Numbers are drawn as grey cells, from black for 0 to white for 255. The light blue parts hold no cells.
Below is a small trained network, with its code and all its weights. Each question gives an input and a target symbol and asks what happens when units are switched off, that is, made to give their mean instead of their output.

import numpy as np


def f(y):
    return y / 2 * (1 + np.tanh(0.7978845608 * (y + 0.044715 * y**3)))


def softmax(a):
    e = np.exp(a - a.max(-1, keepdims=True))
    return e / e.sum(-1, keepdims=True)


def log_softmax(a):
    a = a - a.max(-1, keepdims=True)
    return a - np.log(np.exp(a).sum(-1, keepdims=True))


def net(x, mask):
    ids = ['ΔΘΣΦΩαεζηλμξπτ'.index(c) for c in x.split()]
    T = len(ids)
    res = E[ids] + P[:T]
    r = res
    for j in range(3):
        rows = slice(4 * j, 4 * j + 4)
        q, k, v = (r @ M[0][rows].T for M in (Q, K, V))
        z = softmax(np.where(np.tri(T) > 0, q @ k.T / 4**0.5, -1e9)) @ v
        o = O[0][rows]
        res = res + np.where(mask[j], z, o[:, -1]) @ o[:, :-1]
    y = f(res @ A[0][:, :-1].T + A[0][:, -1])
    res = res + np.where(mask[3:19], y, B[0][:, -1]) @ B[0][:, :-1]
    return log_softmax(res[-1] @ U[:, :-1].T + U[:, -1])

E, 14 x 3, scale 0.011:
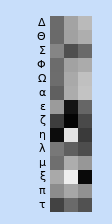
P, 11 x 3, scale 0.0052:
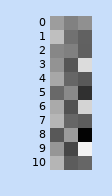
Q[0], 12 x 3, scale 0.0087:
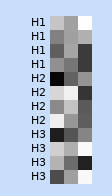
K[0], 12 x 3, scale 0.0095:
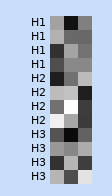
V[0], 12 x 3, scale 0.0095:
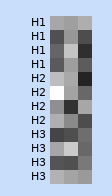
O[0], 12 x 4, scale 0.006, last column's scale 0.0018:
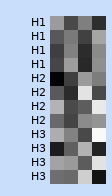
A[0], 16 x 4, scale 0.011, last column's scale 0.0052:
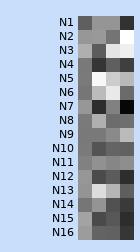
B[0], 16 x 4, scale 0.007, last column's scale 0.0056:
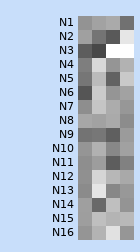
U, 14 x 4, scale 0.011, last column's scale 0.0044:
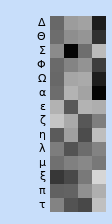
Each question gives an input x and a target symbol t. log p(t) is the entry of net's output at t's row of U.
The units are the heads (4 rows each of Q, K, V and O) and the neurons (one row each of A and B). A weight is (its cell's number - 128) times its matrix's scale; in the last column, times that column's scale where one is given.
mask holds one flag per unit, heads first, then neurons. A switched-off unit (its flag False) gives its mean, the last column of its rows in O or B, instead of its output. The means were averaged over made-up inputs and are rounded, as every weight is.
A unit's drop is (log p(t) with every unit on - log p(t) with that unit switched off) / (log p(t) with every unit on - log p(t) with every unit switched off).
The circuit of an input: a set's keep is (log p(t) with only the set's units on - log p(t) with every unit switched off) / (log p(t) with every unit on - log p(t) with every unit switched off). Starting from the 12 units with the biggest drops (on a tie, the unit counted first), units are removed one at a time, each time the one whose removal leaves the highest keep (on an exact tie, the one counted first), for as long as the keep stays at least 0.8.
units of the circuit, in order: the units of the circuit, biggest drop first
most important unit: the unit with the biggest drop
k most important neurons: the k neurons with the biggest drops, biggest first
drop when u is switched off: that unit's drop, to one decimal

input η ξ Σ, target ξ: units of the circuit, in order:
(H2 H3 H1)
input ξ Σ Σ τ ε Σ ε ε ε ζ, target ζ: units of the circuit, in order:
(H2 H3 N3)
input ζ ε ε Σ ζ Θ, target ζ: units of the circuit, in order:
(H3 N3)
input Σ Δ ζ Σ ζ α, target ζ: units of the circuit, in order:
(H2 N3 H3)
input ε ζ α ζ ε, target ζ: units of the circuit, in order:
(H3 H2 N3)
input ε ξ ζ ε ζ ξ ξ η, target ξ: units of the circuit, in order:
(H2 H1)
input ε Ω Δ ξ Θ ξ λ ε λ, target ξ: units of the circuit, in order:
(H2 H3)
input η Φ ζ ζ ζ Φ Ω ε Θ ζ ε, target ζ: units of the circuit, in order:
(H2 N3 H3 N15)
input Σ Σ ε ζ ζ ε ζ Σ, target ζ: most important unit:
H3
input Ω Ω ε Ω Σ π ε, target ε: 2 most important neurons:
(N3 N7)
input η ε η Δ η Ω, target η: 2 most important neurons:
(N3 N5)
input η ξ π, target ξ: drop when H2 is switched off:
0.4
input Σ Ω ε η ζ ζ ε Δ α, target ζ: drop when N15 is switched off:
-0.1
